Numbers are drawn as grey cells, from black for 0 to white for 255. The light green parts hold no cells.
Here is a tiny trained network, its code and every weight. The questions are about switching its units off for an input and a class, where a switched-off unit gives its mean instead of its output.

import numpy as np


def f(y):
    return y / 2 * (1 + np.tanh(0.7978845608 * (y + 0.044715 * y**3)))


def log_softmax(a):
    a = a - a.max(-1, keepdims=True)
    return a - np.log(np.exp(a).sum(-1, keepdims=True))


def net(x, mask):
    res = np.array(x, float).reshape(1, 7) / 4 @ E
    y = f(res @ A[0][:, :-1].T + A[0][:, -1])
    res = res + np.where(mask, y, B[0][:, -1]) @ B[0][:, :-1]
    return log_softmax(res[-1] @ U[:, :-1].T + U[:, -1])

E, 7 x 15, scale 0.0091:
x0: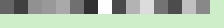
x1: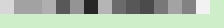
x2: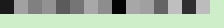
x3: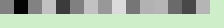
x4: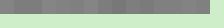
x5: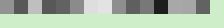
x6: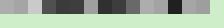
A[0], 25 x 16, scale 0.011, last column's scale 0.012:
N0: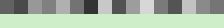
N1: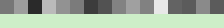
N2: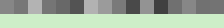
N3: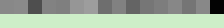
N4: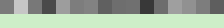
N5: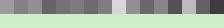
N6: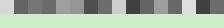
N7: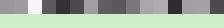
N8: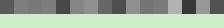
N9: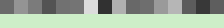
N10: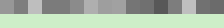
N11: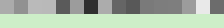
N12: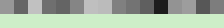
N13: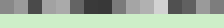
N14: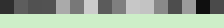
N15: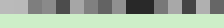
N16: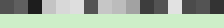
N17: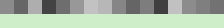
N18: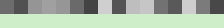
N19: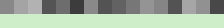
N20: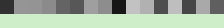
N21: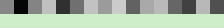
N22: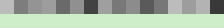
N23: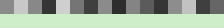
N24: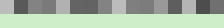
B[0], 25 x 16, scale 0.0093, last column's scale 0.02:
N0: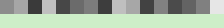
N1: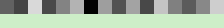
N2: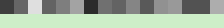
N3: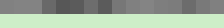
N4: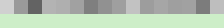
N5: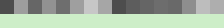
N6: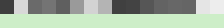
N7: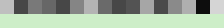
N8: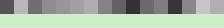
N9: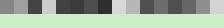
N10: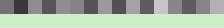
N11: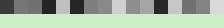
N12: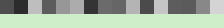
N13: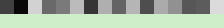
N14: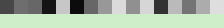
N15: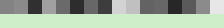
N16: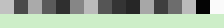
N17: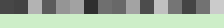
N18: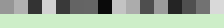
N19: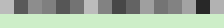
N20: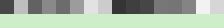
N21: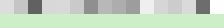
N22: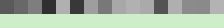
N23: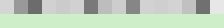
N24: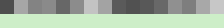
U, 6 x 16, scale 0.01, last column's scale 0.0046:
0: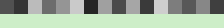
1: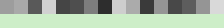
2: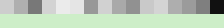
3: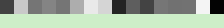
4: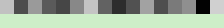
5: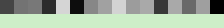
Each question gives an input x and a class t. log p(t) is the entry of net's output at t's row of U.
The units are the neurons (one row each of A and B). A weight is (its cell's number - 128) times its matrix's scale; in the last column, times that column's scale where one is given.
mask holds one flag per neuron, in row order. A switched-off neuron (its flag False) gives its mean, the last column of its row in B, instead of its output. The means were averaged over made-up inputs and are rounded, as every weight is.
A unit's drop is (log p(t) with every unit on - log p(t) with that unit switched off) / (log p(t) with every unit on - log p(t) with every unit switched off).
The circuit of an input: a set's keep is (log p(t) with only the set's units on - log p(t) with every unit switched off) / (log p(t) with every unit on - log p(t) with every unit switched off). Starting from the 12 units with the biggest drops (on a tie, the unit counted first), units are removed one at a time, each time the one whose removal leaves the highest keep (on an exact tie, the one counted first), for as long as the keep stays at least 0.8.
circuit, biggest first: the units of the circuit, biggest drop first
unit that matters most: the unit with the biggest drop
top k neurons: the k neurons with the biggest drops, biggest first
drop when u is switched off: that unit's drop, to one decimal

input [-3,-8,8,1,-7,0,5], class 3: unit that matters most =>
N20
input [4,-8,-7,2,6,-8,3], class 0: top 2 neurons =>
N13; N1
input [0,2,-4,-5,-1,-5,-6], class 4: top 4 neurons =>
N16; N21; N12; N17
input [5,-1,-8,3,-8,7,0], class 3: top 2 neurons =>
N6; N24
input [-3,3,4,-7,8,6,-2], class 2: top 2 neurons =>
N23; N4
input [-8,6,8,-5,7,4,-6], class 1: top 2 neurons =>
N15; N6
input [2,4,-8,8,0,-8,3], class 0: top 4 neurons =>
N13; N1; N23; N20
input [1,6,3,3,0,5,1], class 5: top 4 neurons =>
N11; N13; N1; N22
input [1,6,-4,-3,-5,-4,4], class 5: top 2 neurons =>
N11; N16
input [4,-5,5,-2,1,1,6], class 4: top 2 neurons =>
N7; N6
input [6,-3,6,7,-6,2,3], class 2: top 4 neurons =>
N21; N15; N9; N6
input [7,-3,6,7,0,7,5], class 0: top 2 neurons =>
N2; N12
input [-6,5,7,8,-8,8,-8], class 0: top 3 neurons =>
N17; N12; N23
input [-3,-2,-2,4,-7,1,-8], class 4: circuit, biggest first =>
N16
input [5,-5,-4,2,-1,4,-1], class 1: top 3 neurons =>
N18; N0; N11
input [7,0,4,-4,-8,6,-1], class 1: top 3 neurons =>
N18; N0; N13
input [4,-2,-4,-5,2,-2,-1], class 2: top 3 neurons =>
N23; N15; N9
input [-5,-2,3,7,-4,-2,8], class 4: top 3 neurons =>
N7; N23; N19
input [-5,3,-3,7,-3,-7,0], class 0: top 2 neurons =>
N1; N13
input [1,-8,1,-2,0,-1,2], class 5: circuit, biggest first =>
N14
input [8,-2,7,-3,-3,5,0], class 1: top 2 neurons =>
N18; N0
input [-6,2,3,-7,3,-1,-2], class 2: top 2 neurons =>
N23; N4
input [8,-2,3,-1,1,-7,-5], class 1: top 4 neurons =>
N18; N0; N12; N17
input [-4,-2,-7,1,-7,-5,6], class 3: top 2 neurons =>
N6; N16
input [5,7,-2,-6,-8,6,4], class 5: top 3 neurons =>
N11; N22; N21
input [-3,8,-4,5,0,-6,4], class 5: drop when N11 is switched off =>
0.9
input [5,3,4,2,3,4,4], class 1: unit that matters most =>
N18
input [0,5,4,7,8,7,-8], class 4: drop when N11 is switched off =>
0.0
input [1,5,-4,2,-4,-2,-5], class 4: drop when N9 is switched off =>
0.1
